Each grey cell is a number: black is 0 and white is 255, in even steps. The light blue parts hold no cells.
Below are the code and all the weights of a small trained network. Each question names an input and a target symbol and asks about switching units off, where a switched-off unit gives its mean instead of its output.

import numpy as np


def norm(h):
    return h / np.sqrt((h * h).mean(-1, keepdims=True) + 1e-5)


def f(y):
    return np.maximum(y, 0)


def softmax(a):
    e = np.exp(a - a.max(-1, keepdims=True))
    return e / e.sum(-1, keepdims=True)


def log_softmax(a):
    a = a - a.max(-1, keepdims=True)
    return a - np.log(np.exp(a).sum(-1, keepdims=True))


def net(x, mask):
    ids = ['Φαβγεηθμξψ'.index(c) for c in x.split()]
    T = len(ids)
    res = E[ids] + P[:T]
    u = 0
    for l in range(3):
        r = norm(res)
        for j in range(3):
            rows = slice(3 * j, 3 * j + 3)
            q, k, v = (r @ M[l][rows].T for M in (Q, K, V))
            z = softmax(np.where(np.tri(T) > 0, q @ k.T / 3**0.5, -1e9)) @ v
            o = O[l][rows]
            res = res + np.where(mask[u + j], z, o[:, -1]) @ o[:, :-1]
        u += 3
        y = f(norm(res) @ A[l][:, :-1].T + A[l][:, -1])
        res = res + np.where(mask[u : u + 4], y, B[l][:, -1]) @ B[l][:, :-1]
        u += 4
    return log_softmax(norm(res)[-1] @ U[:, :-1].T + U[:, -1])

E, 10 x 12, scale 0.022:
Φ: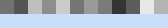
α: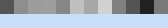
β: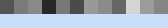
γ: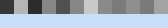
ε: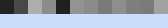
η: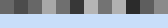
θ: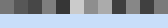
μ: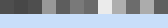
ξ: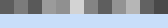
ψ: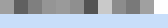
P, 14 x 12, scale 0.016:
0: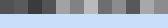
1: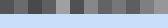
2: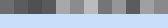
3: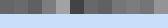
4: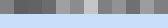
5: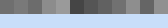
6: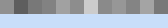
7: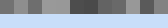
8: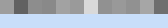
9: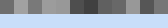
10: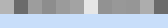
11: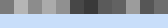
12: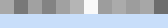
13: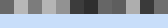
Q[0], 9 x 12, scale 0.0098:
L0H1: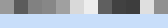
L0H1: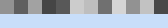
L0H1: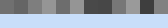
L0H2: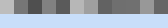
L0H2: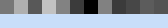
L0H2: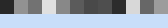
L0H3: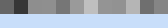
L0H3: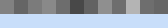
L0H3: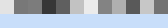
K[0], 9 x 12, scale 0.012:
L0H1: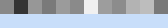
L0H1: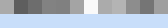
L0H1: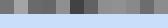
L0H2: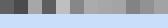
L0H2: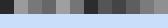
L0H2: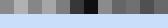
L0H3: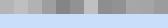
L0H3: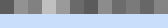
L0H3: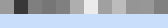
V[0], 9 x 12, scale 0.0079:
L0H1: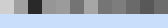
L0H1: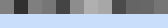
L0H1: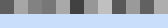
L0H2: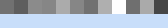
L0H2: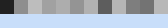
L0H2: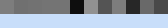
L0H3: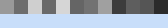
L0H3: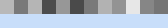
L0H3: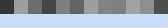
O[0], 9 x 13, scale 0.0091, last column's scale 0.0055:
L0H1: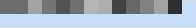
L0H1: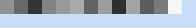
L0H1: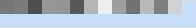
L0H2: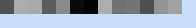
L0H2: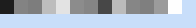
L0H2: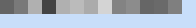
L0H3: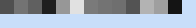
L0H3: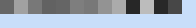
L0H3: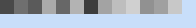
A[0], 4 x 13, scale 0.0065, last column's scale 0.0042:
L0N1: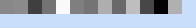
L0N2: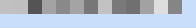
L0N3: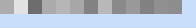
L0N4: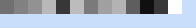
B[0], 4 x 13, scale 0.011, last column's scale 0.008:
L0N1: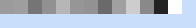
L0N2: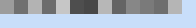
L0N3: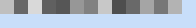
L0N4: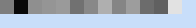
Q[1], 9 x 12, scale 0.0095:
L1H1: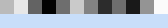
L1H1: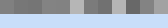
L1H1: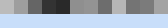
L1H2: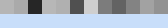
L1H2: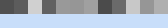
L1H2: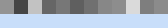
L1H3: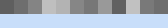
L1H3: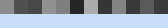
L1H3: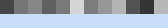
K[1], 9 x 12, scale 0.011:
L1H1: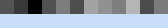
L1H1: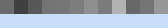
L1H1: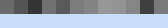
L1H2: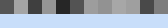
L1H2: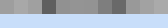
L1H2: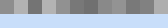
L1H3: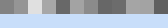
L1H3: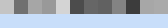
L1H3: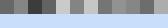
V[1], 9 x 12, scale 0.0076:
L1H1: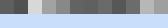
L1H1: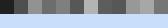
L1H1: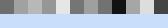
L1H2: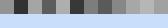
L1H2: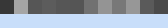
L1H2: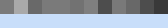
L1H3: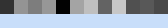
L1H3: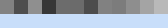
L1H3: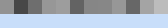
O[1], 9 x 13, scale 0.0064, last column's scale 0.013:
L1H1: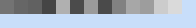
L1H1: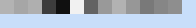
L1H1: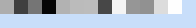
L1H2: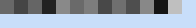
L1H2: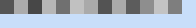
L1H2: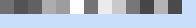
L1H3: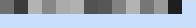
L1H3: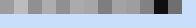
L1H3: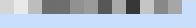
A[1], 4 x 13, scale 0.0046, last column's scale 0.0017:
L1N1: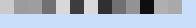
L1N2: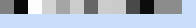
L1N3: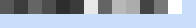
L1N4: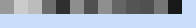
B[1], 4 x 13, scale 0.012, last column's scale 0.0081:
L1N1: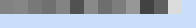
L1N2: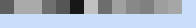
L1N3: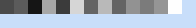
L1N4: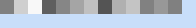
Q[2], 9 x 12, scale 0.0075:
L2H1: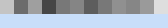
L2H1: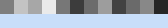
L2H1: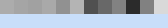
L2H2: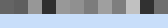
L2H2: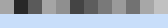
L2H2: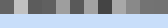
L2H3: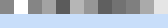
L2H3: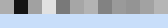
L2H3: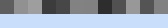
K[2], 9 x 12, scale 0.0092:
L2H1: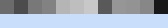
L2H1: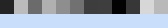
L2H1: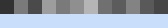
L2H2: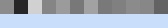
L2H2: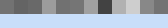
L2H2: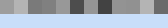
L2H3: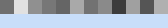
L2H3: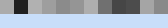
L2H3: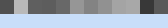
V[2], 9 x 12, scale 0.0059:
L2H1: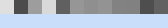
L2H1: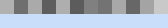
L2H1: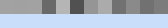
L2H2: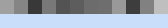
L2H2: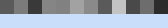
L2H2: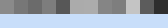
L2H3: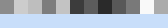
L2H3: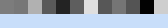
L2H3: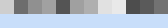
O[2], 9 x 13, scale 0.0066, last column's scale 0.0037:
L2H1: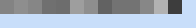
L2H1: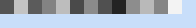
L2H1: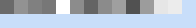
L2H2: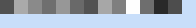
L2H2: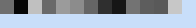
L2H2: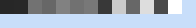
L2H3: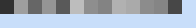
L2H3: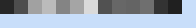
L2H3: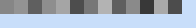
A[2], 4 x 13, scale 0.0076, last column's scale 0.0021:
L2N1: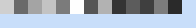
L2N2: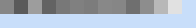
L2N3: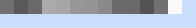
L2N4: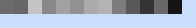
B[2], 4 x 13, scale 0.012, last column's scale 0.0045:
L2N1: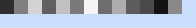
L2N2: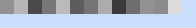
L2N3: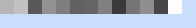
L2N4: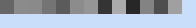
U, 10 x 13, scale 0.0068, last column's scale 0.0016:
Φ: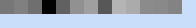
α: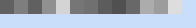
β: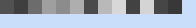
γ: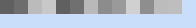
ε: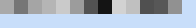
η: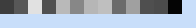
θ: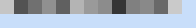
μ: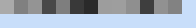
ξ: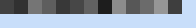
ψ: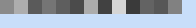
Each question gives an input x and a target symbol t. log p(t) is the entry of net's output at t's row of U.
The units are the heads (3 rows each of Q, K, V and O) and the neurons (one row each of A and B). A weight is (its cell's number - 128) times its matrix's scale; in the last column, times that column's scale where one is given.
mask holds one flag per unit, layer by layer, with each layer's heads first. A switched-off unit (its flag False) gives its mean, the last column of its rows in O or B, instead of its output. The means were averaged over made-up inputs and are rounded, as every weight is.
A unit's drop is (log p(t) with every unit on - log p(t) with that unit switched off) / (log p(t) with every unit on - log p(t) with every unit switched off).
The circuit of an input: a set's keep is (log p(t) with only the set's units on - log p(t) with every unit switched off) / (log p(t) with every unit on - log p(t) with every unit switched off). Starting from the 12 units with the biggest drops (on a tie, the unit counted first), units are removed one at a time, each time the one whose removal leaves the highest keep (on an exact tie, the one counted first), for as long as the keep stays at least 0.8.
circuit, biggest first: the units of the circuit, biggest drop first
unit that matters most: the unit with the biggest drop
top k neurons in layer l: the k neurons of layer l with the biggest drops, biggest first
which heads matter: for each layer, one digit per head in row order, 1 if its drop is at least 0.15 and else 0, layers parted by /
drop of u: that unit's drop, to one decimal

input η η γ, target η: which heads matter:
010 / 000 / 001
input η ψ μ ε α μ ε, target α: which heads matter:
000 / 100 / 100
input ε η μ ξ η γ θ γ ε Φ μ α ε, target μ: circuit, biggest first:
(L0H2)
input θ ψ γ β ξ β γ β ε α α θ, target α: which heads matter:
001 / 100 / 100
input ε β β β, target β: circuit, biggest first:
(L0H3 L1H1 L0H1)
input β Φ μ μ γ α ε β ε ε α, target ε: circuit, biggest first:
(L0H1 L0H2)
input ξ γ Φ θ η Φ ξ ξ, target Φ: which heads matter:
101 / 100 / 000
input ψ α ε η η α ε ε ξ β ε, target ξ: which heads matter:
000 / 000 / 000
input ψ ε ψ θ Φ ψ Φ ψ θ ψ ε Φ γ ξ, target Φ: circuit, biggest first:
(L1H1 L0H3)
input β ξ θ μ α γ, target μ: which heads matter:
011 / 000 / 001
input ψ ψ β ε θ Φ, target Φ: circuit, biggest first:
(L1H1 L2H1)
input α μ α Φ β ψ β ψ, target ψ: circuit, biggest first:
(L0H3 L0H2 L1H3)
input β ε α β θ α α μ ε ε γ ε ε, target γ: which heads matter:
001 / 010 / 000
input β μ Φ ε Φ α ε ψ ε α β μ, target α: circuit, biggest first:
(L0H3 L2H1 L1N3)
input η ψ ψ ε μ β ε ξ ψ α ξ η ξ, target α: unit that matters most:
L2H1
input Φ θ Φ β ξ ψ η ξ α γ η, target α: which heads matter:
011 / 100 / 100
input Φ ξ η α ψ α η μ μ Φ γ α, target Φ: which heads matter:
001 / 100 / 000
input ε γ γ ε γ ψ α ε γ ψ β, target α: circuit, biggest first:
(L2H1 L1H1 L1N3)
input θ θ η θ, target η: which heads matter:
000 / 100 / 000
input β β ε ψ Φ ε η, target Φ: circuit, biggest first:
(L1H1)
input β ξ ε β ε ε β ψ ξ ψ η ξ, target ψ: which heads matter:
111 / 001 / 000
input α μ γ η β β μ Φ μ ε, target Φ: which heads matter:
001 / 100 / 000
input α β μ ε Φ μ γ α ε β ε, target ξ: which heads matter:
010 / 010 / 000
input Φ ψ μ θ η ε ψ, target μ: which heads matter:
010 / 000 / 000
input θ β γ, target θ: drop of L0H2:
0.1
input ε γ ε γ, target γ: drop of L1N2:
0.0
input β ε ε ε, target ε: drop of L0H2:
0.2
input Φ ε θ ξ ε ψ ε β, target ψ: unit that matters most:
L1H3
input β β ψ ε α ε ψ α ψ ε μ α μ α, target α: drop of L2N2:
-0.1
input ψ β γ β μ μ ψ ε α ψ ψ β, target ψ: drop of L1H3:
0.4
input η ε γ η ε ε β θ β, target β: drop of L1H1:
0.2
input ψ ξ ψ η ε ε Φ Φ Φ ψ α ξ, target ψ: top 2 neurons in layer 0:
(L0N3 L0N2)
